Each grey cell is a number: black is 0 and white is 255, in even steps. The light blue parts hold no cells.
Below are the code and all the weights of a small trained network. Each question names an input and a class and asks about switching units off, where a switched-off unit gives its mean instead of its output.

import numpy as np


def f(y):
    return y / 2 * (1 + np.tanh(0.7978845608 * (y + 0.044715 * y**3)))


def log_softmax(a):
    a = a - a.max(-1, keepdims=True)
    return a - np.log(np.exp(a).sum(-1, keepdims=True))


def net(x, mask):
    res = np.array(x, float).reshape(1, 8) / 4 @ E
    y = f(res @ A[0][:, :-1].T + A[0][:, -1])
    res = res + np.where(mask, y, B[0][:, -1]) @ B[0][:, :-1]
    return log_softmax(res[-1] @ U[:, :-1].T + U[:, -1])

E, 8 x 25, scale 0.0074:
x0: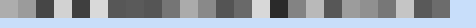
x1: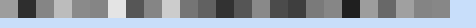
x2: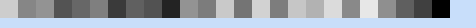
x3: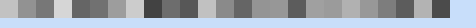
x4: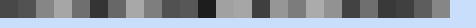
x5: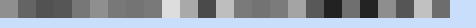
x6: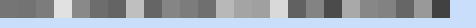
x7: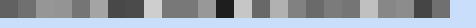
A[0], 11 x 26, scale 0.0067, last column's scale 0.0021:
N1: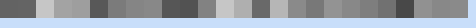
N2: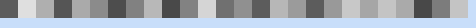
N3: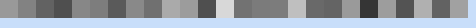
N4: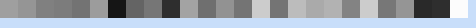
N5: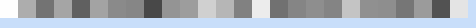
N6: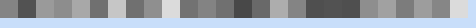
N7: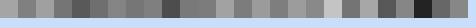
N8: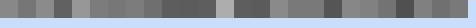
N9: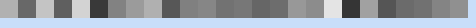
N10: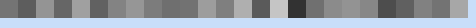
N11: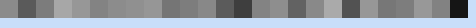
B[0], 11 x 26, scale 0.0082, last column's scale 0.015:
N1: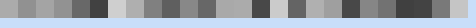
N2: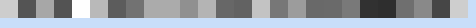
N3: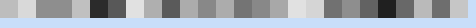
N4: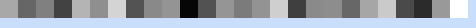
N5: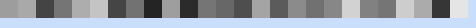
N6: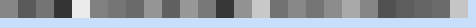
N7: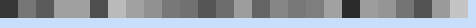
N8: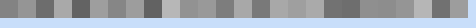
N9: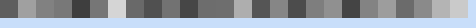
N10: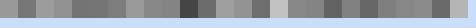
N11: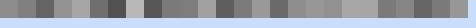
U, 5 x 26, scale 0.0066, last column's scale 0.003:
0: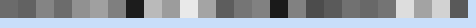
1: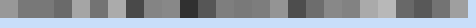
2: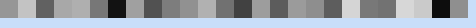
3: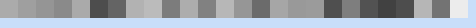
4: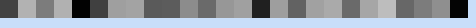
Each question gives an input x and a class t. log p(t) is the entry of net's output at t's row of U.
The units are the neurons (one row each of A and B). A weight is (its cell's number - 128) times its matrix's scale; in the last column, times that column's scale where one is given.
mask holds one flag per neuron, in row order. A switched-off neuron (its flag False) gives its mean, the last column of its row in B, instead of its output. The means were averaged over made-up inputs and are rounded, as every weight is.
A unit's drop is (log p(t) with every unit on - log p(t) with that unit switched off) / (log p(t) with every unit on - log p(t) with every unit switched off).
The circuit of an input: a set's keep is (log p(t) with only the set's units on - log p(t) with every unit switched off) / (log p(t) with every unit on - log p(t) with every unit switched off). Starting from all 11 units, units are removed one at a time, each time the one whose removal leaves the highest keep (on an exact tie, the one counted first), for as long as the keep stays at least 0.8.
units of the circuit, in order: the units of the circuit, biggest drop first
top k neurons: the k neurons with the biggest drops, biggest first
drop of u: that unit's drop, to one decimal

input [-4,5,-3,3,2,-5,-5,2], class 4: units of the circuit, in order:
N4, N2
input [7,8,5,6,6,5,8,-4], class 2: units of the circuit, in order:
N5
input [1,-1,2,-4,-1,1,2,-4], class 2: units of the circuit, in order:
N1, N9
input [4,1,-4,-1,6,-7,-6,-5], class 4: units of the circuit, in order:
N2, N4
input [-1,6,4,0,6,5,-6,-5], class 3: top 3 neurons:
N4, N3, N1
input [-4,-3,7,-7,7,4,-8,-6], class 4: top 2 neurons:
N9, N2
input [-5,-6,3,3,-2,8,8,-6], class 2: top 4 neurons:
N5, N4, N7, N9
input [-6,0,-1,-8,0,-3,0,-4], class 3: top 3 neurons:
N4, N5, N7
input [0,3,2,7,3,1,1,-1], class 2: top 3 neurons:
N4, N5, N9
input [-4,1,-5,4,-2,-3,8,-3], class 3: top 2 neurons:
N4, N9
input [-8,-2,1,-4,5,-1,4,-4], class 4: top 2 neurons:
N9, N2
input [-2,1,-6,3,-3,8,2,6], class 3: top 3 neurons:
N5, N4, N3
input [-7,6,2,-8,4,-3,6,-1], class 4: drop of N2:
0.1
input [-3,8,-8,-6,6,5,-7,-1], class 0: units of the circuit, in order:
N4
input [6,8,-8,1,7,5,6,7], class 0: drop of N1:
0.1
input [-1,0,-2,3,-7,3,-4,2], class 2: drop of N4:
0.2
